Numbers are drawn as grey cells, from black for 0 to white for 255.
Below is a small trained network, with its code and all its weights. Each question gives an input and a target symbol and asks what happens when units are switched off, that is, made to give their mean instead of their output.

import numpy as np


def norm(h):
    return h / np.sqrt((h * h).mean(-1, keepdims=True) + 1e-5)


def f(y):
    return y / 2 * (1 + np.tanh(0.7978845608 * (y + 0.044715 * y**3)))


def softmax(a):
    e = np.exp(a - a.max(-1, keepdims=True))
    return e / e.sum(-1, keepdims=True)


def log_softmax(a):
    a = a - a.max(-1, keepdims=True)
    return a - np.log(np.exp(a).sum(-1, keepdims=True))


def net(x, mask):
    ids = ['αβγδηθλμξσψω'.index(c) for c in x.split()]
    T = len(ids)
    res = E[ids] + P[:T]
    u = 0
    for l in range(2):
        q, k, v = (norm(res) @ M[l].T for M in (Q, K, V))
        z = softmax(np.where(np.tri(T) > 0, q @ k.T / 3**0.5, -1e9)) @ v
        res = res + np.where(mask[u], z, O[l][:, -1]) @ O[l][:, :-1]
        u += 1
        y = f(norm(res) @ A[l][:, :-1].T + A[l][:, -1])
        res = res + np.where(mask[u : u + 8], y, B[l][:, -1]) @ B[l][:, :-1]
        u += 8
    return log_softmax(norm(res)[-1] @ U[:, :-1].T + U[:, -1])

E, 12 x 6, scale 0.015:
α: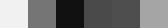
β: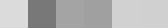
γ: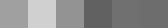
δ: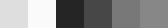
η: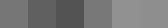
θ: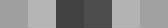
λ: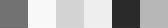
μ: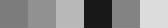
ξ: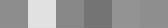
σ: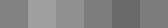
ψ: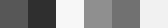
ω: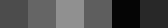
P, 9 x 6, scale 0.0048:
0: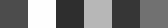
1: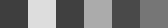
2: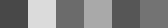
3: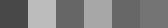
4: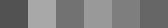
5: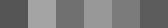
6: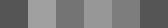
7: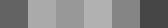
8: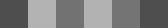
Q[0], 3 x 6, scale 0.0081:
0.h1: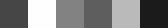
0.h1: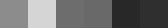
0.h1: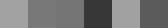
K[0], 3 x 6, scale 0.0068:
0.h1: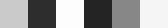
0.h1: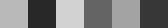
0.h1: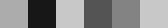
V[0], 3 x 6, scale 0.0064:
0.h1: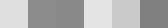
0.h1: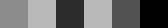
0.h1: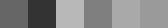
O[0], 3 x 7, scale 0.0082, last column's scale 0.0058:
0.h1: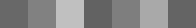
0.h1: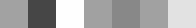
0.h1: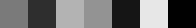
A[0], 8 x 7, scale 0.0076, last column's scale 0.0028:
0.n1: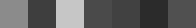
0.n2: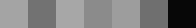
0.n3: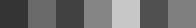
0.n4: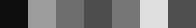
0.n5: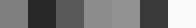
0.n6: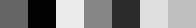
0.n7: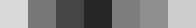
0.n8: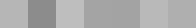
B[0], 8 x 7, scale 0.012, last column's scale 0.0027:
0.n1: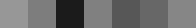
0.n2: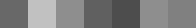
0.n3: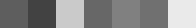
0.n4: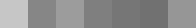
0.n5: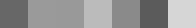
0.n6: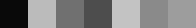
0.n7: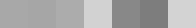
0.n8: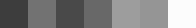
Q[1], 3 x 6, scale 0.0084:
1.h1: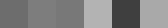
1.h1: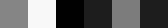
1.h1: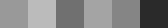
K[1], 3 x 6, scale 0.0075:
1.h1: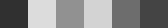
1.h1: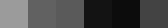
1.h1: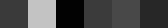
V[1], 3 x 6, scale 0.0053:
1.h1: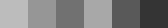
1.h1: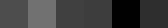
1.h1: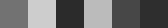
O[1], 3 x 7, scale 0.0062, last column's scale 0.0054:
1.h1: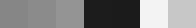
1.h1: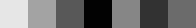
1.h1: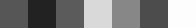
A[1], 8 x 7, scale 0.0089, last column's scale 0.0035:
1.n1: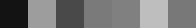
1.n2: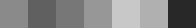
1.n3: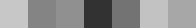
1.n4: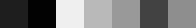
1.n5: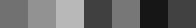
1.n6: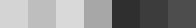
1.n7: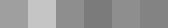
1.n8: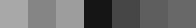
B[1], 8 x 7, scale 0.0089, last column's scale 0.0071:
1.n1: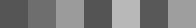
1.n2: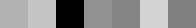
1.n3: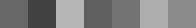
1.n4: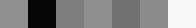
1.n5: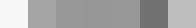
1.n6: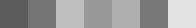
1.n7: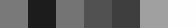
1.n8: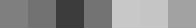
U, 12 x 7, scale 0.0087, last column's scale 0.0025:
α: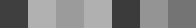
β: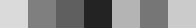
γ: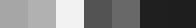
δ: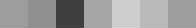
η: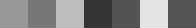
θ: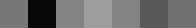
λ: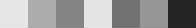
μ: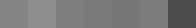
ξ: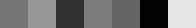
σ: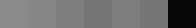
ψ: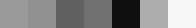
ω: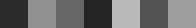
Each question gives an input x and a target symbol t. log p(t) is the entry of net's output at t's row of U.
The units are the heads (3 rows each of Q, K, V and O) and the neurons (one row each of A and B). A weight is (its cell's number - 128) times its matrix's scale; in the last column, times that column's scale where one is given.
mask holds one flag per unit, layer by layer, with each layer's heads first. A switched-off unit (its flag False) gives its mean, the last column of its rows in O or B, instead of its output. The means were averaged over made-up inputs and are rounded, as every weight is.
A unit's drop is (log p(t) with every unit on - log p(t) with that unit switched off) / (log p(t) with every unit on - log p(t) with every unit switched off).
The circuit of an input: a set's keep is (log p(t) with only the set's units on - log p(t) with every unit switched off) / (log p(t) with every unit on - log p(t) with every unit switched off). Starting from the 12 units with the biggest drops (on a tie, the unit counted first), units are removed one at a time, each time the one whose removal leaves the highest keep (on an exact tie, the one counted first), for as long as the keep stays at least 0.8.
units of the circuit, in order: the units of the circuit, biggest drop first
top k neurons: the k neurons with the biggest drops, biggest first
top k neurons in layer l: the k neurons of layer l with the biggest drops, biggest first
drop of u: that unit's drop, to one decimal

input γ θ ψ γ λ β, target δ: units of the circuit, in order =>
[1.n2 0.n8]
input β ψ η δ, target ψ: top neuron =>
[0.n7]
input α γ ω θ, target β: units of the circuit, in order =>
[1.h1 0.n7]
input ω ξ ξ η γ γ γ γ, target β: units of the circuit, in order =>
[1.h1 1.n8]
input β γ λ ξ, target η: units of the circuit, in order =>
[0.h1 0.n4]
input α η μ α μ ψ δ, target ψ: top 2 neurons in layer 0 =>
[0.n7 0.n8]
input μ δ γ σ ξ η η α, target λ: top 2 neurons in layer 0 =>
[0.n7 0.n3]
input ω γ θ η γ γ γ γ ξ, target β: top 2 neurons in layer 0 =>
[0.n1 0.n7]
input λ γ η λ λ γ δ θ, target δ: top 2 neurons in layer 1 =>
[1.n2 1.n4]
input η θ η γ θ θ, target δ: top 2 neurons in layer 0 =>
[0.n7 0.n5]
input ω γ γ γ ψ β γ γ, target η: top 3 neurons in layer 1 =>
[1.n3 1.n6 1.n8]
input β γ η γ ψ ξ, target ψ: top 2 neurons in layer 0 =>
[0.n4 0.n3]
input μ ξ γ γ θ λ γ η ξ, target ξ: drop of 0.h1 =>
0.9
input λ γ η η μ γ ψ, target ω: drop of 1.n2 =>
0.0
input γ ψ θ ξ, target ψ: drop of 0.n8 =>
0.1
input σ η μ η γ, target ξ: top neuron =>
[0.n7]
